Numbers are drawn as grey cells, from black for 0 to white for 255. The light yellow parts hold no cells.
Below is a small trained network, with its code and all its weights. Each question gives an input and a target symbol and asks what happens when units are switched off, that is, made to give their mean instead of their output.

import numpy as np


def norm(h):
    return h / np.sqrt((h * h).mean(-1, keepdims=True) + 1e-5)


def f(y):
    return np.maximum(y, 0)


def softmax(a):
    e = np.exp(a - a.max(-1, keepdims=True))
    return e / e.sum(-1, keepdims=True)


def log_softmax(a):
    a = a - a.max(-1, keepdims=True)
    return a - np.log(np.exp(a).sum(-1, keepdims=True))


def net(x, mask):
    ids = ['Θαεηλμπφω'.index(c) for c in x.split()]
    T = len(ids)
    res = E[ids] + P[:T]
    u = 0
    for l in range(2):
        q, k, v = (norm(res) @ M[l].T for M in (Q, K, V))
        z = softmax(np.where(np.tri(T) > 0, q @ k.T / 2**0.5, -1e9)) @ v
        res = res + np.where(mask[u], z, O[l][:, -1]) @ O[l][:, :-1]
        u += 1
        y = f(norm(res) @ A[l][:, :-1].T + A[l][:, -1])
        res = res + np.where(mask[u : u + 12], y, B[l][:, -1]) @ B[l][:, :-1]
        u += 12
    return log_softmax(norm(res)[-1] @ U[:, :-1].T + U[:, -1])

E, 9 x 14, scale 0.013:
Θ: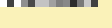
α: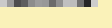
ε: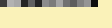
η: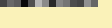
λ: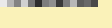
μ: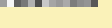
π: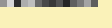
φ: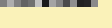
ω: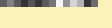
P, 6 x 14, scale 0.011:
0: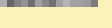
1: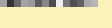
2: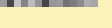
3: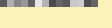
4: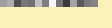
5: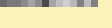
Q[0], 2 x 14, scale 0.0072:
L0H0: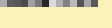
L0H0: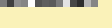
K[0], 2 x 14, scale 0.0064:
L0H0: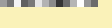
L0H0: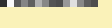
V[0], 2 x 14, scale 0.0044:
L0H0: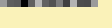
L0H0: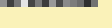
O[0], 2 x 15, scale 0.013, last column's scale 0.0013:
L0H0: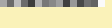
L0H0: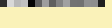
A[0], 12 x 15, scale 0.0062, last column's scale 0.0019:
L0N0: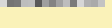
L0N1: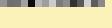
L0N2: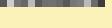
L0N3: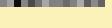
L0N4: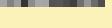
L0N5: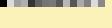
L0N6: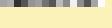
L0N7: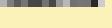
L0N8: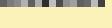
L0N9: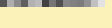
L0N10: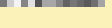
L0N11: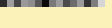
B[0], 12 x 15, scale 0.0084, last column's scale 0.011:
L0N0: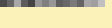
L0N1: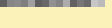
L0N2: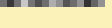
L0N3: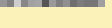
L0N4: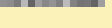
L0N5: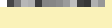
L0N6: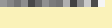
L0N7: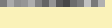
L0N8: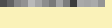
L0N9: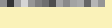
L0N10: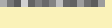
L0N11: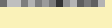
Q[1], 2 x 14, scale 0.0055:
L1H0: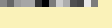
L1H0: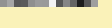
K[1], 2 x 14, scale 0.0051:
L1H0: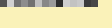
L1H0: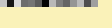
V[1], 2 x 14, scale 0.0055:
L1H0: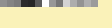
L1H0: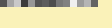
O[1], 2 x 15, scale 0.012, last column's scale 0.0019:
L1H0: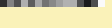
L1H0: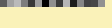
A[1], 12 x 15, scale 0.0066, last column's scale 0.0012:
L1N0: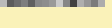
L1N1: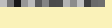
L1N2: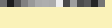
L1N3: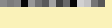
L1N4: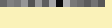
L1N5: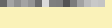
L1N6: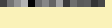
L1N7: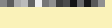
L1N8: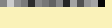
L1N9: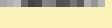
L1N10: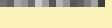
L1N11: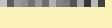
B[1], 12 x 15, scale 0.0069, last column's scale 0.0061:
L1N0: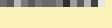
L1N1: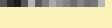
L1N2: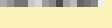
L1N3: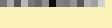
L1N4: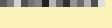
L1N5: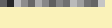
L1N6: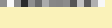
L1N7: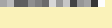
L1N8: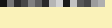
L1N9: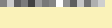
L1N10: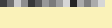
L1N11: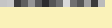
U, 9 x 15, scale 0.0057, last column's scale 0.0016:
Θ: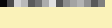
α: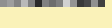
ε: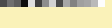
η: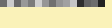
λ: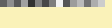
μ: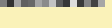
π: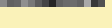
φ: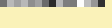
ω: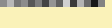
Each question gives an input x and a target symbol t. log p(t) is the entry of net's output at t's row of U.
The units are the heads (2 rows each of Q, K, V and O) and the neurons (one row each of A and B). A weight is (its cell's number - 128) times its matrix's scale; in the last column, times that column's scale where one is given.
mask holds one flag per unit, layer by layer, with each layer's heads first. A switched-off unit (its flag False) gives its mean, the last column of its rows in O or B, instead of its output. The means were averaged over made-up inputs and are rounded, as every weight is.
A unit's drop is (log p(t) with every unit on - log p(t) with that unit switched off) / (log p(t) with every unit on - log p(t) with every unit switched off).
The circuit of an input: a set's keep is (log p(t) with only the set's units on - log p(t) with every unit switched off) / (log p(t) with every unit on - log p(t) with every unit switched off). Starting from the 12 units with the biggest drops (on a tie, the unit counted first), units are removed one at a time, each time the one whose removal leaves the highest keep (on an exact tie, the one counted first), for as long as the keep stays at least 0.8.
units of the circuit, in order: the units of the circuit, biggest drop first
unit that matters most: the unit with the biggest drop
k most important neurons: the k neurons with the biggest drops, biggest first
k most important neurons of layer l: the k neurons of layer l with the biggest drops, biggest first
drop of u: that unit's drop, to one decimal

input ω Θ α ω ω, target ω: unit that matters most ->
L0N6
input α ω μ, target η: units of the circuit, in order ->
[L1H0, L1N2]
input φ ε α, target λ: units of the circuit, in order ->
[L0H0, L1N8, L1N9]
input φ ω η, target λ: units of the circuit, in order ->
[L0H0, L1N8, L1N9]
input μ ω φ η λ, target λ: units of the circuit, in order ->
[L0H0, L1N9, L1N8]
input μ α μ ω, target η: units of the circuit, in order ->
[L1H0, L1N2]
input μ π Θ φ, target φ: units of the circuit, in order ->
[L1H0, L0N9]
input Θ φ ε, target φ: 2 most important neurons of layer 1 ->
[L1N3, L1N9]
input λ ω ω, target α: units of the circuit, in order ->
[L0H0, L0N5]
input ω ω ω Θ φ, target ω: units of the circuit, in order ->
[L1N7, L1H0]
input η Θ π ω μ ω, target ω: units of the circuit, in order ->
[L1H0, L0N11]
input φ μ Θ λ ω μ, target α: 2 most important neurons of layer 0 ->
[L0N5, L0N6]
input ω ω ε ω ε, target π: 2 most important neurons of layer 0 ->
[L0N6, L0N7]
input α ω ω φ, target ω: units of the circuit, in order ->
[L1N7]
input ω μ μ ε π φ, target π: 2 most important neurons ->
[L0N2, L1N3]
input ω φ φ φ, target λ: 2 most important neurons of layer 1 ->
[L1N8, L1N9]
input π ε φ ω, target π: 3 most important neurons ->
[L1N3, L0N6, L1N6]
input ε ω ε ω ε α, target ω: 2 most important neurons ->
[L0N11, L0N6]
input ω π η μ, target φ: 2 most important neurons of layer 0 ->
[L0N5, L0N0]
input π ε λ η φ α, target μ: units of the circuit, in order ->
[L0H0]
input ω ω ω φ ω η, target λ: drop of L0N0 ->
0.2
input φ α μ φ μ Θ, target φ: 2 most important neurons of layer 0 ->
[L0N1, L0N0]
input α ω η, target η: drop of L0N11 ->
0.2
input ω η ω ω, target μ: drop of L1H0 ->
0.2
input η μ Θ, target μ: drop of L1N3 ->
0.0
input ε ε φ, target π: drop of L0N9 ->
0.1
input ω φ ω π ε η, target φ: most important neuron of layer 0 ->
[L0N9]
